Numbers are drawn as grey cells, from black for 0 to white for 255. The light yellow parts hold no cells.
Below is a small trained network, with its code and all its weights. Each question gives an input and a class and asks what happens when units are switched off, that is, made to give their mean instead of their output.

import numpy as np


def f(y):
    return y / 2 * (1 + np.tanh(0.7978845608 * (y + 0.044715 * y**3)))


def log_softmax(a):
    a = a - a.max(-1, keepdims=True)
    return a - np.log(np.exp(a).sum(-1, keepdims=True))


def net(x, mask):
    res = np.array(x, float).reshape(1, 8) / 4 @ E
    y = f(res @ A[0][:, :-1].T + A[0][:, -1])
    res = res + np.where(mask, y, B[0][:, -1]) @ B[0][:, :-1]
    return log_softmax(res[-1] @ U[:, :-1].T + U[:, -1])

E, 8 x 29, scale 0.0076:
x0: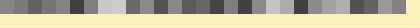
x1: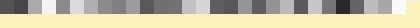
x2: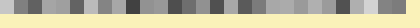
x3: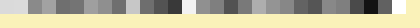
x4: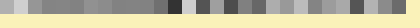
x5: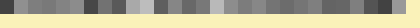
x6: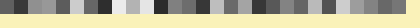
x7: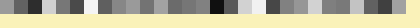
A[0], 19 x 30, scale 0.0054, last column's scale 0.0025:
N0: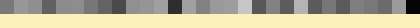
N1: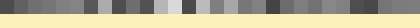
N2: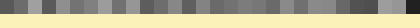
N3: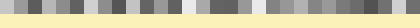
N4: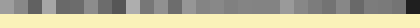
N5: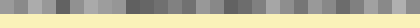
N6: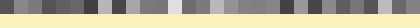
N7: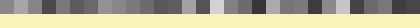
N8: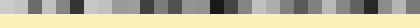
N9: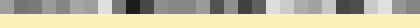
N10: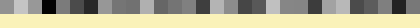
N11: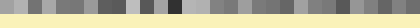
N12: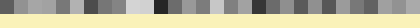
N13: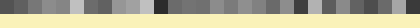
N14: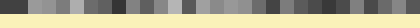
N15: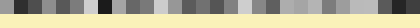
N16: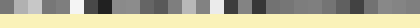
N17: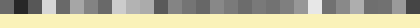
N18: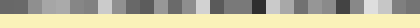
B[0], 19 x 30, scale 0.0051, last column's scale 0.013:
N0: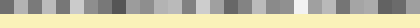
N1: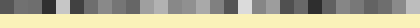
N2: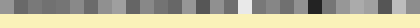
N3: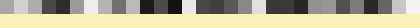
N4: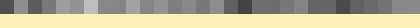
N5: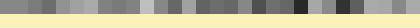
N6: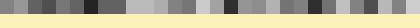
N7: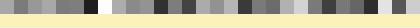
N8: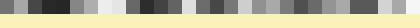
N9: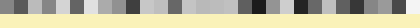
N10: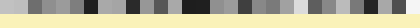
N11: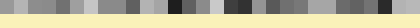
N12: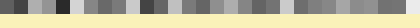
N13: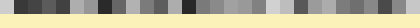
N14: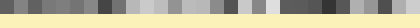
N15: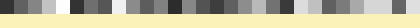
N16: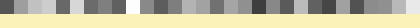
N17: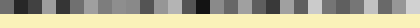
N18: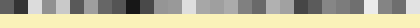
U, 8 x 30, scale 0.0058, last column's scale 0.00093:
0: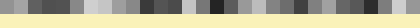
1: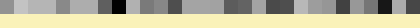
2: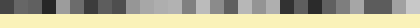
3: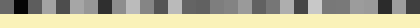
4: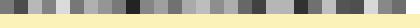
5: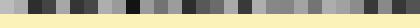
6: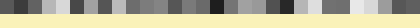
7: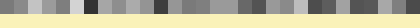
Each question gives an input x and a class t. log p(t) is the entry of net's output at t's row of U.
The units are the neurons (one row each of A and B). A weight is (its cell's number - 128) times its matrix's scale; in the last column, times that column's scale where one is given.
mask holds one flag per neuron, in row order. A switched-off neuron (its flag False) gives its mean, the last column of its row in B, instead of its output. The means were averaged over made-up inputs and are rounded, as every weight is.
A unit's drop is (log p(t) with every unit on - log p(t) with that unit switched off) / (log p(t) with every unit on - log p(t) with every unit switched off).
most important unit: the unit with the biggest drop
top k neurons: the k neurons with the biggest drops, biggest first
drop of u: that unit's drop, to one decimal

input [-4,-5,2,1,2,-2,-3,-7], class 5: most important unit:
N10
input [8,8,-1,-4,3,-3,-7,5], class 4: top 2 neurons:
[N9; N18]
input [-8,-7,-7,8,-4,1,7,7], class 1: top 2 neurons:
[N3; N11]
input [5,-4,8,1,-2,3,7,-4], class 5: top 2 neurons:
[N10; N16]
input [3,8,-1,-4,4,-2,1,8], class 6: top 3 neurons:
[N15; N17; N18]
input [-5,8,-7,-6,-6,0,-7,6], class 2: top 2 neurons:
[N14; N1]
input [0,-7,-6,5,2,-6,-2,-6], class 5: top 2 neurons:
[N10; N12]
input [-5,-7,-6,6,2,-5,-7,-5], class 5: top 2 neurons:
[N10; N12]
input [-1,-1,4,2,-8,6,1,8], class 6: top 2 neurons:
[N15; N17]
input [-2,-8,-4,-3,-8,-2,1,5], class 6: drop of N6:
-0.2
